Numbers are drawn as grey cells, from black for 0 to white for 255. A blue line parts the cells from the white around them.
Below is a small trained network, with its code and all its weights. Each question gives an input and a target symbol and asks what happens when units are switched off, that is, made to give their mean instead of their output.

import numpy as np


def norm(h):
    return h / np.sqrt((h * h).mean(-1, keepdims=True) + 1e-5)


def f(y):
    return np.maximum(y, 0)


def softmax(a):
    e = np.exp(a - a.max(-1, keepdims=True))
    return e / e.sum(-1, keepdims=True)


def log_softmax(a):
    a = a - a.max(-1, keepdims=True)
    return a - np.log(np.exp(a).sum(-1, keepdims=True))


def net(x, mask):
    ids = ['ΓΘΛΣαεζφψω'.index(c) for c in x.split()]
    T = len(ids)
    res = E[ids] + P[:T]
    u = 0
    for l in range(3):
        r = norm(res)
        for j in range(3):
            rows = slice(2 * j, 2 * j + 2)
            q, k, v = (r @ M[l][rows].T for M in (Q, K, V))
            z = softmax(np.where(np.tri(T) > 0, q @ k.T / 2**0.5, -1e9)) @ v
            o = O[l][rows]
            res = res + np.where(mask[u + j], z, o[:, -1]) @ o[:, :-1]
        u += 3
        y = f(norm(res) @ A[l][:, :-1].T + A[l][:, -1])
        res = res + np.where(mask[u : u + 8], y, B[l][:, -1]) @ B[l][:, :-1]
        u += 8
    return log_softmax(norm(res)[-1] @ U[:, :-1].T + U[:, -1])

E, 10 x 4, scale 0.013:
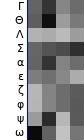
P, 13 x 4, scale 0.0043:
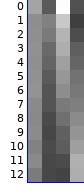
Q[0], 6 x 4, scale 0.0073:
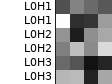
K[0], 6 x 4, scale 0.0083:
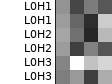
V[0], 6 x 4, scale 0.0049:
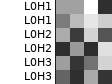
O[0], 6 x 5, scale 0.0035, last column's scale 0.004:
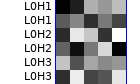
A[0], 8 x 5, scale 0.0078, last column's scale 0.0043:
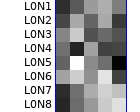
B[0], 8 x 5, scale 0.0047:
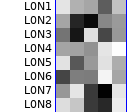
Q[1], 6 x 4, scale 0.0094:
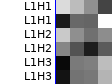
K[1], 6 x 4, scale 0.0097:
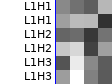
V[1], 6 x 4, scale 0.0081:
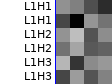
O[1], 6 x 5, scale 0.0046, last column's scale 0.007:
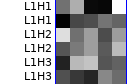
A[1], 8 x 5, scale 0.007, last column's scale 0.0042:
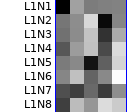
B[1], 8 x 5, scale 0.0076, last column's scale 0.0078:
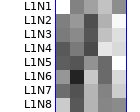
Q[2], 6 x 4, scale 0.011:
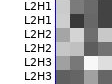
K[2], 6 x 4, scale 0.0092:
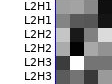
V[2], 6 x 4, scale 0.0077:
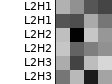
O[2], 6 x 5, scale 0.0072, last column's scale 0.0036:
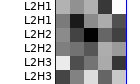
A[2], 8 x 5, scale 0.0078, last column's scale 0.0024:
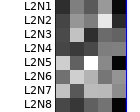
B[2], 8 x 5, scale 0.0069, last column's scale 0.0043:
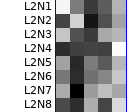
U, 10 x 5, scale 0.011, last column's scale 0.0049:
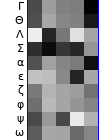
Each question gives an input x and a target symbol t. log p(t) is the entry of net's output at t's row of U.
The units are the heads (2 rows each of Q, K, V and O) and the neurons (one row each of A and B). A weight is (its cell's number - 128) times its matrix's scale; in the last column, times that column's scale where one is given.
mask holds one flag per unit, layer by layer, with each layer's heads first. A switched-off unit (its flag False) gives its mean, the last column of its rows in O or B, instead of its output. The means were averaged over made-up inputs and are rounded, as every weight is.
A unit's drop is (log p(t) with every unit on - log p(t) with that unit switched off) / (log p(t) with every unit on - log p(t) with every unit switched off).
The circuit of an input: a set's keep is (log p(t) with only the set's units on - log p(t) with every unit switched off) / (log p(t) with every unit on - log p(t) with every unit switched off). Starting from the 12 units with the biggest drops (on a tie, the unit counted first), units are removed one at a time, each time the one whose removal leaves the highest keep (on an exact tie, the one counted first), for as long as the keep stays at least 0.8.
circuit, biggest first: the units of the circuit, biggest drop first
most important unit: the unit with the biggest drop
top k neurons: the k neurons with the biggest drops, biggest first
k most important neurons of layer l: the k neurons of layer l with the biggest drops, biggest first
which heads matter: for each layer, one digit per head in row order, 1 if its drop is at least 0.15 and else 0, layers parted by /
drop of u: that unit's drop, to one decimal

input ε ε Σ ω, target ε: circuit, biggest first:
[L0N8, L0N7, L2N4, L1N1]
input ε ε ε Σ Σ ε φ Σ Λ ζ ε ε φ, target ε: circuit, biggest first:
[L2H1, L2N4]
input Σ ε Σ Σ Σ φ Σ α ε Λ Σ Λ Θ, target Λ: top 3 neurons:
[L0N6, L0N5, L1N5]
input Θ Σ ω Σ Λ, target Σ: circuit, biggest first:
[L2H2]
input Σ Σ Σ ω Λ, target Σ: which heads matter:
000 / 001 / 011
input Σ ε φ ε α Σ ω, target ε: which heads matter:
000 / 100 / 100
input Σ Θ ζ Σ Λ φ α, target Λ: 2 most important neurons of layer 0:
[L0N5, L0N6]
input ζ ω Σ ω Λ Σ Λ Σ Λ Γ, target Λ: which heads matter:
000 / 000 / 011
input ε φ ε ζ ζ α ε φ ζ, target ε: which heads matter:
000 / 100 / 000
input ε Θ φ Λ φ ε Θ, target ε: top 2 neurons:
[L0N8, L0N7]
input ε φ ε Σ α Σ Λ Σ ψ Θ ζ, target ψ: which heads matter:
000 / 001 / 000
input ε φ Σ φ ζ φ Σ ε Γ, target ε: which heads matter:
010 / 000 / 000
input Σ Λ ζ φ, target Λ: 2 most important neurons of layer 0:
[L0N5, L0N7]
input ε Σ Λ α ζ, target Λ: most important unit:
L1H1
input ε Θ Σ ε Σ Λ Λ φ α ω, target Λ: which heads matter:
000 / 100 / 001
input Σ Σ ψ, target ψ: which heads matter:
000 / 000 / 000
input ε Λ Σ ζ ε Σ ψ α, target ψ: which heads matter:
000 / 001 / 000
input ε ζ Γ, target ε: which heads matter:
100 / 100 / 100
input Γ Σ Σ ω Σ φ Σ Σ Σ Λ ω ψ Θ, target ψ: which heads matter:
000 / 101 / 000
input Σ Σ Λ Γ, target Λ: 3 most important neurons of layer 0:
[L0N5, L0N6, L0N2]
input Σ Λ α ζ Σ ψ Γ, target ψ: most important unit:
L1H3
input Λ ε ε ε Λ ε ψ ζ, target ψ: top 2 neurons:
[L0N7, L0N8]
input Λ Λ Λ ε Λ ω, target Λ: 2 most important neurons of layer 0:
[L0N8, L0N5]
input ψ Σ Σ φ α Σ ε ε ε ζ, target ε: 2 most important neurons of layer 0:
[L0N4, L0N7]
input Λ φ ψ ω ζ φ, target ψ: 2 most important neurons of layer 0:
[L0N8, L0N7]
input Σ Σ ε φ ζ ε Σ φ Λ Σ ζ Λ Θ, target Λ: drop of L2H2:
-0.1
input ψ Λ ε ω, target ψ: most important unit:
L1N4
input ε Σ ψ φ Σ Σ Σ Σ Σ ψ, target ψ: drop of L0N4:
0.2
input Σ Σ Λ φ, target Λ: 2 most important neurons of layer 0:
[L0N5, L0N6]
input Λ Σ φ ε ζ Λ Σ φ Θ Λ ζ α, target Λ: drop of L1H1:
0.7
